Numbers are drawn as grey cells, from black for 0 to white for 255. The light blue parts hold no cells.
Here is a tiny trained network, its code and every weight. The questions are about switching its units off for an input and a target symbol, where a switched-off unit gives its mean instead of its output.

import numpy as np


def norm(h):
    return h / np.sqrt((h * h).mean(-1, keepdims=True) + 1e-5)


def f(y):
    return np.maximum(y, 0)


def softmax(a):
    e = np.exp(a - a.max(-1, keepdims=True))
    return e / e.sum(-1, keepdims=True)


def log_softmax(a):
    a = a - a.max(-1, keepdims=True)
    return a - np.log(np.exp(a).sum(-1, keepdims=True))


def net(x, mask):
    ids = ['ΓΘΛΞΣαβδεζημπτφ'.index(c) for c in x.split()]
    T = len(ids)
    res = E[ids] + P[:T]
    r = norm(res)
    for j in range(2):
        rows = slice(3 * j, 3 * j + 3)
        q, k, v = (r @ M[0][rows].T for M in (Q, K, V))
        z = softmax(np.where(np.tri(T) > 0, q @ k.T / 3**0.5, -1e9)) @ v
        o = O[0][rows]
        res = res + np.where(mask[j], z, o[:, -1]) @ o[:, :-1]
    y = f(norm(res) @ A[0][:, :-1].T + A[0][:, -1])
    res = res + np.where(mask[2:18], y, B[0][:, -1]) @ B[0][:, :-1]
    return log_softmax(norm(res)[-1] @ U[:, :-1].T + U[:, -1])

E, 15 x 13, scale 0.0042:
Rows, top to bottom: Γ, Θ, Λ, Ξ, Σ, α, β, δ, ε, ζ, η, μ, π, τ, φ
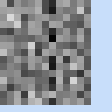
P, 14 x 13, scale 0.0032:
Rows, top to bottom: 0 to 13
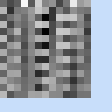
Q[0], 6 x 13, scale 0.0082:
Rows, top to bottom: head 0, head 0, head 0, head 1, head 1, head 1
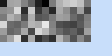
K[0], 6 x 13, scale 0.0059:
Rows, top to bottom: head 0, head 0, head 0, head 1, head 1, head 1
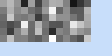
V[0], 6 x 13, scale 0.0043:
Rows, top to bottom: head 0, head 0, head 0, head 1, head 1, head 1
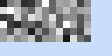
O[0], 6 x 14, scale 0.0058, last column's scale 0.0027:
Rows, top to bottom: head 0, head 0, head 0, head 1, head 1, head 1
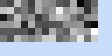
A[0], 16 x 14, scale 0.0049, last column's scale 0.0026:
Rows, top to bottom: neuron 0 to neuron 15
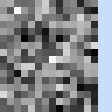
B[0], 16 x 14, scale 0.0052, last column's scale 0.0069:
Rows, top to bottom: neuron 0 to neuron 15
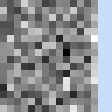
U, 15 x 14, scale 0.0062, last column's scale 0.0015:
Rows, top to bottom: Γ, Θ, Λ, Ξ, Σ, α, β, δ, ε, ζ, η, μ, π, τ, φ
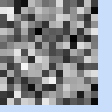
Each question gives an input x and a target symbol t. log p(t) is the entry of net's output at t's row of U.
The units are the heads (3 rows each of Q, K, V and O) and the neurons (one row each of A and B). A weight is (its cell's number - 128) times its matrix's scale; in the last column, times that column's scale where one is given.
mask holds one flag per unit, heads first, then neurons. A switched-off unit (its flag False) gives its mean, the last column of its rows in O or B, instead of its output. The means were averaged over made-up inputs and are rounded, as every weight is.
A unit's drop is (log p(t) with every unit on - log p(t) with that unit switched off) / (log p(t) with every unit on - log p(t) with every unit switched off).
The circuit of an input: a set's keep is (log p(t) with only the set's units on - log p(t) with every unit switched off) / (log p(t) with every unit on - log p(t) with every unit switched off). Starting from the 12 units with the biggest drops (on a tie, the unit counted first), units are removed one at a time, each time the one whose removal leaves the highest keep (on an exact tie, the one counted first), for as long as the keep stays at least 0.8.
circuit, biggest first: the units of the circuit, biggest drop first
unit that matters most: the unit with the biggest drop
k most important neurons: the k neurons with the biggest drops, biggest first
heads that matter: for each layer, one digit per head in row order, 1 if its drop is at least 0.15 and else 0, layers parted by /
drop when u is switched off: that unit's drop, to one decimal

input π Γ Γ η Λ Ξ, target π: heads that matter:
10
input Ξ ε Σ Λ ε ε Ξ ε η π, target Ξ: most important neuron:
neuron 8
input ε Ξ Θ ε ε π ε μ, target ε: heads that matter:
01
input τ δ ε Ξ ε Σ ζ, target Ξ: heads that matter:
00
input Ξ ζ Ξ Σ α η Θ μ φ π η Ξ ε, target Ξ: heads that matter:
10
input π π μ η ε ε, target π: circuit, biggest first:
head 0; neuron 15; neuron 9
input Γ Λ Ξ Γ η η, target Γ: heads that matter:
11
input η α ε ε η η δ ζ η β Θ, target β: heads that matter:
10
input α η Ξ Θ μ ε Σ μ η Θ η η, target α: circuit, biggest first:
head 0; neuron 0; neuron 13
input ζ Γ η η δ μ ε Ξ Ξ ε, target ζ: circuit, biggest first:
head 1; neuron 1
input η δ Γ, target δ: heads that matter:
01
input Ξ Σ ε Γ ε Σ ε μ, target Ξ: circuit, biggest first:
head 0; neuron 8
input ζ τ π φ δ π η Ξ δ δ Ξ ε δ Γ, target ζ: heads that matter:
11
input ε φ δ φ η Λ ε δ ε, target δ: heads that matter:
01
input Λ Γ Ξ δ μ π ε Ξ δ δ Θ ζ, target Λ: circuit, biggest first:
head 0
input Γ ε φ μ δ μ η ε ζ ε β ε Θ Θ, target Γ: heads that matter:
01
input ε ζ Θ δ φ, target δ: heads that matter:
01
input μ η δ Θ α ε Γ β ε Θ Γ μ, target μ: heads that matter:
00
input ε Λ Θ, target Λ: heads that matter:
10
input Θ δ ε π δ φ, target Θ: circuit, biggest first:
head 0
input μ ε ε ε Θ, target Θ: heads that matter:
11
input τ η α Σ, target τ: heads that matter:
10
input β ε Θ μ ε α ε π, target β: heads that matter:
10
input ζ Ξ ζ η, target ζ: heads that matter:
01
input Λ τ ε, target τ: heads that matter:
10
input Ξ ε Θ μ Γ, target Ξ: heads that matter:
10
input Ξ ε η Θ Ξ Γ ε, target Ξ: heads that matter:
00
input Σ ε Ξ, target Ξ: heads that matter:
00
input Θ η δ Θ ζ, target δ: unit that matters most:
head 1
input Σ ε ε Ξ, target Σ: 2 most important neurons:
neuron 15; neuron 14
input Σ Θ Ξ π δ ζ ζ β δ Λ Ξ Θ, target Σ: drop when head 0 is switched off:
0.2
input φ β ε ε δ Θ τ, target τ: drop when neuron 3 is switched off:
0.0
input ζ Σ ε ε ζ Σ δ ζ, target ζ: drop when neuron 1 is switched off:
0.1
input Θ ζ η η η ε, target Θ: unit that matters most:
head 0
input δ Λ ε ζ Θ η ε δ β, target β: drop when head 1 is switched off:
0.1
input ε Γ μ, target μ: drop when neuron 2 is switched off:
0.2
